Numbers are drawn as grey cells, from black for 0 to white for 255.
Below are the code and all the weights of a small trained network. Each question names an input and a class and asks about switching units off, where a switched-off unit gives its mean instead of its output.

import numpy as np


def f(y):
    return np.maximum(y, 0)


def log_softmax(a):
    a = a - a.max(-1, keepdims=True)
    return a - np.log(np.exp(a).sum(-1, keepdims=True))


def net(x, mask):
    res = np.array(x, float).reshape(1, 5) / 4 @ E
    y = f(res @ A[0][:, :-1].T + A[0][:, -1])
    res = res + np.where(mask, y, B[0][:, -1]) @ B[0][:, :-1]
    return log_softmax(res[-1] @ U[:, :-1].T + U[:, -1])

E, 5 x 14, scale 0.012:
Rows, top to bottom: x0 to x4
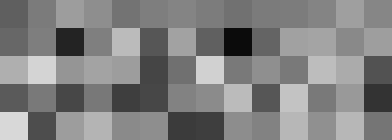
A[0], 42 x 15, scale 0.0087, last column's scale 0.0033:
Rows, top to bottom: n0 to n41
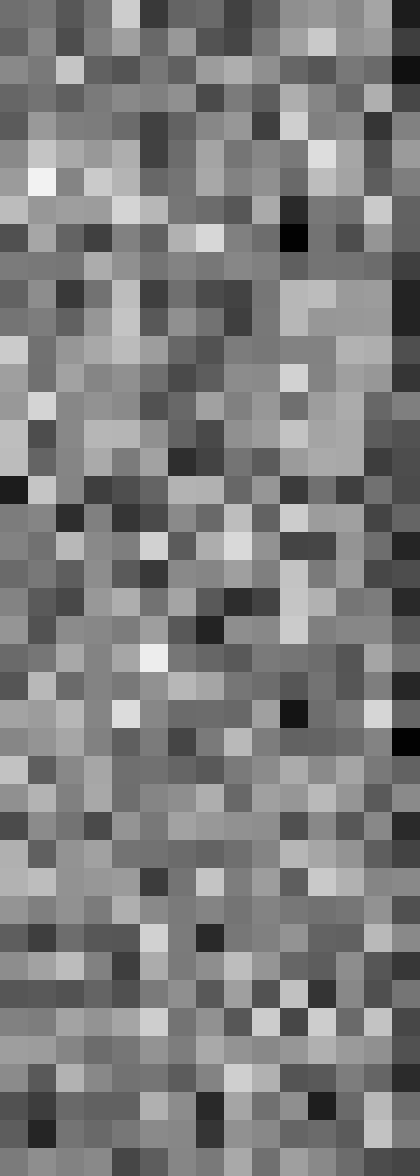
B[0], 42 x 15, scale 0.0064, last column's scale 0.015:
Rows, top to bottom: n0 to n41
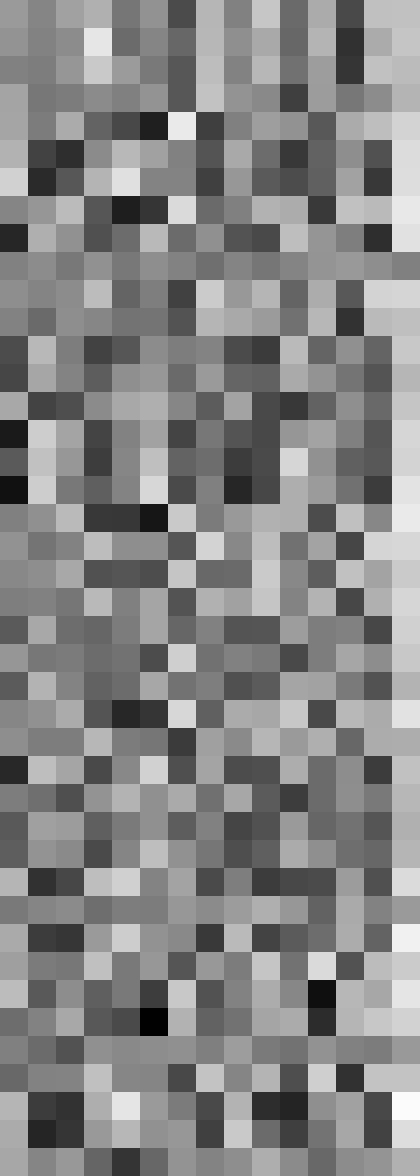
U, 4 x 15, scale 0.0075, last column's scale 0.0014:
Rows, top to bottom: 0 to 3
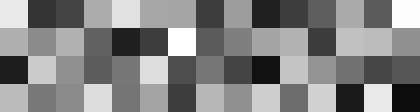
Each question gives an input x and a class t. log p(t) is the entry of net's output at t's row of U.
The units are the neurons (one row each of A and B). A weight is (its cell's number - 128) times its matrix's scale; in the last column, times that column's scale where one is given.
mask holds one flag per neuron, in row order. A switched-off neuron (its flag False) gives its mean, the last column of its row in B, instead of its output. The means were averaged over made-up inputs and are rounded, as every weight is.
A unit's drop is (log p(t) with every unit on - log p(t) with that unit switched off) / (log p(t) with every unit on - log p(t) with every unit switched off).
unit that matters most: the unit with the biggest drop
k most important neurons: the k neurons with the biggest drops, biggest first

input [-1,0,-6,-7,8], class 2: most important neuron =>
n15
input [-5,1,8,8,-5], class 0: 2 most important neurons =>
n6; n5
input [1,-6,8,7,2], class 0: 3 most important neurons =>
n6; n5; n31
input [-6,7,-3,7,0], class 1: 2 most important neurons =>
n18; n35
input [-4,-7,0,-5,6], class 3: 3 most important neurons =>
n19; n38; n34
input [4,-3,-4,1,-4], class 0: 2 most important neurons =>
n39; n15
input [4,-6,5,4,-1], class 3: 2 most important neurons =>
n34; n39
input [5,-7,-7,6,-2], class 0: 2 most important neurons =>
n39; n33
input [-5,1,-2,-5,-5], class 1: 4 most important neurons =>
n7; n25; n36; n15
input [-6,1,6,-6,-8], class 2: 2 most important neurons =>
n8; n17
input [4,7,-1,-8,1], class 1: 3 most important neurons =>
n7; n25; n36
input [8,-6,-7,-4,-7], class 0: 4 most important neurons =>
n39; n40; n33; n23
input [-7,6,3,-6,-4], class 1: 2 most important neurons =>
n7; n25
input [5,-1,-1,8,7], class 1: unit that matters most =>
n18
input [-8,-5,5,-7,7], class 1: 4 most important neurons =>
n7; n25; n36; n17
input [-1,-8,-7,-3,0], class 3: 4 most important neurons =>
n19; n38; n34; n2
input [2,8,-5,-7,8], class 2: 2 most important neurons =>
n12; n15
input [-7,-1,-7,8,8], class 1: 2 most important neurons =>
n35; n18
